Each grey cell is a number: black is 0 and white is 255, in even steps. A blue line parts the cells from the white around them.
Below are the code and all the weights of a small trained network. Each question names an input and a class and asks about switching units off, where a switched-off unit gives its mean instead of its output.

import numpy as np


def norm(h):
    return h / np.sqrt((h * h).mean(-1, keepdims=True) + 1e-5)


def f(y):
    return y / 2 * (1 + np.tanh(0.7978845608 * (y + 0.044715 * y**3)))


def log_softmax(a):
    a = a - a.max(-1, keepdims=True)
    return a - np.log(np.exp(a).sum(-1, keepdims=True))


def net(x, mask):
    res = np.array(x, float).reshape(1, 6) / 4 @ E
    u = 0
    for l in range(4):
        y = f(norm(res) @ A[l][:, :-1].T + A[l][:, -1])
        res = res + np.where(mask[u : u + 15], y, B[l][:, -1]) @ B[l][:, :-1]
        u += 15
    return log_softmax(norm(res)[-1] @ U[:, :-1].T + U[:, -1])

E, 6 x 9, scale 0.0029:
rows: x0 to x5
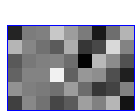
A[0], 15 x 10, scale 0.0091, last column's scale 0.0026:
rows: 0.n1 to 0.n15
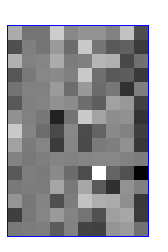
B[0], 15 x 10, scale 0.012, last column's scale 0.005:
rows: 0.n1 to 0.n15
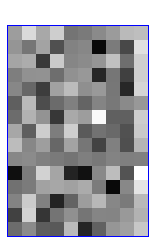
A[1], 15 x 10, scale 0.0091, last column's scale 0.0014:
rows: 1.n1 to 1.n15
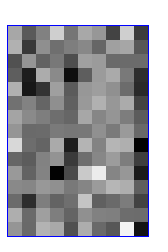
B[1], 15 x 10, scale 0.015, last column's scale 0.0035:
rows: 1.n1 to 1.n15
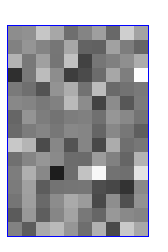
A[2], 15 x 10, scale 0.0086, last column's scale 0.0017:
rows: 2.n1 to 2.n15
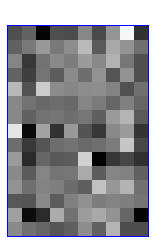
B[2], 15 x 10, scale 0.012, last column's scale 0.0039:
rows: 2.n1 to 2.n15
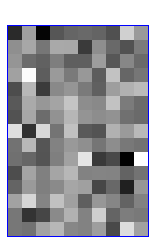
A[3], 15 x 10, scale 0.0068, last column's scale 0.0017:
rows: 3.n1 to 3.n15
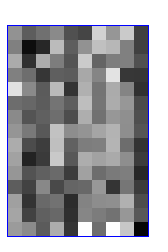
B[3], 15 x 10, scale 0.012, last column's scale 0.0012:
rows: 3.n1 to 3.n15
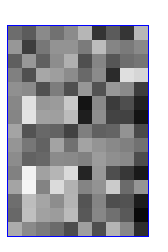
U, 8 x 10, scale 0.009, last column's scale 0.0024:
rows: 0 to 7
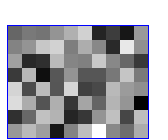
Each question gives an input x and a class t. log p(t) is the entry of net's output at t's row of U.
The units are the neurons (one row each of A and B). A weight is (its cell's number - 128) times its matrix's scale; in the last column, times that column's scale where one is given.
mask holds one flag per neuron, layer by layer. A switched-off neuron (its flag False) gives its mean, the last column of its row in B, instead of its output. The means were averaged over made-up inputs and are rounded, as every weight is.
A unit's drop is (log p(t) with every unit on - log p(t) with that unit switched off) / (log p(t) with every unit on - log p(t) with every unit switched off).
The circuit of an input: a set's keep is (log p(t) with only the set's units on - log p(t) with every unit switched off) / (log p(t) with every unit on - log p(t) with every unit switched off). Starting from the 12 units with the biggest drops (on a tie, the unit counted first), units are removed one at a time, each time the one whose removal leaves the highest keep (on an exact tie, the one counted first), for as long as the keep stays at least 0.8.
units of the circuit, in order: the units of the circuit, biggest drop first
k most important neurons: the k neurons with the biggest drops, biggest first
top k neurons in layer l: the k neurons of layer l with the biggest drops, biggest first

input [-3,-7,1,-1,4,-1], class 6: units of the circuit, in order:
[0.n11]
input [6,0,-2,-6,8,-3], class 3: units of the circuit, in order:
[0.n15; 0.n14]
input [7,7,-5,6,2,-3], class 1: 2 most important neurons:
[0.n12; 0.n1]
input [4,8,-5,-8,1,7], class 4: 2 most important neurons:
[0.n8; 0.n15]
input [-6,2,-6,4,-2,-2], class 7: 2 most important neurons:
[0.n7; 0.n13]
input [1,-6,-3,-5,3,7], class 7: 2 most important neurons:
[0.n7; 1.n11]
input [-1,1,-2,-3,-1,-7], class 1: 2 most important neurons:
[0.n1; 0.n2]
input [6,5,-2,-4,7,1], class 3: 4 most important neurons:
[0.n14; 2.n1; 0.n6; 0.n2]
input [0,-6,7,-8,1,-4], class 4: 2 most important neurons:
[0.n9; 0.n15]
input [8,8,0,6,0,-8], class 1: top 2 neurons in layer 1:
[1.n1; 1.n15]
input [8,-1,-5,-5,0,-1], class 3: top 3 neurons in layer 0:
[0.n14; 0.n15; 0.n6]
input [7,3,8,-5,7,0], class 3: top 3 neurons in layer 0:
[0.n14; 0.n6; 0.n2]
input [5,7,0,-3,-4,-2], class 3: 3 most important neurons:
[0.n14; 0.n6; 2.n1]
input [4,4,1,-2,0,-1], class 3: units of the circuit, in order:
[0.n14]
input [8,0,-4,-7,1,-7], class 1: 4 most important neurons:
[0.n1; 0.n12; 1.n15; 1.n1]
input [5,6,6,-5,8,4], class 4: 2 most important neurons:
[0.n8; 2.n8]
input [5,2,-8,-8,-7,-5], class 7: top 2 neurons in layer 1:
[1.n4; 1.n14]
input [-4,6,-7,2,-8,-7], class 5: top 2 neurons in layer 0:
[0.n1; 0.n3]
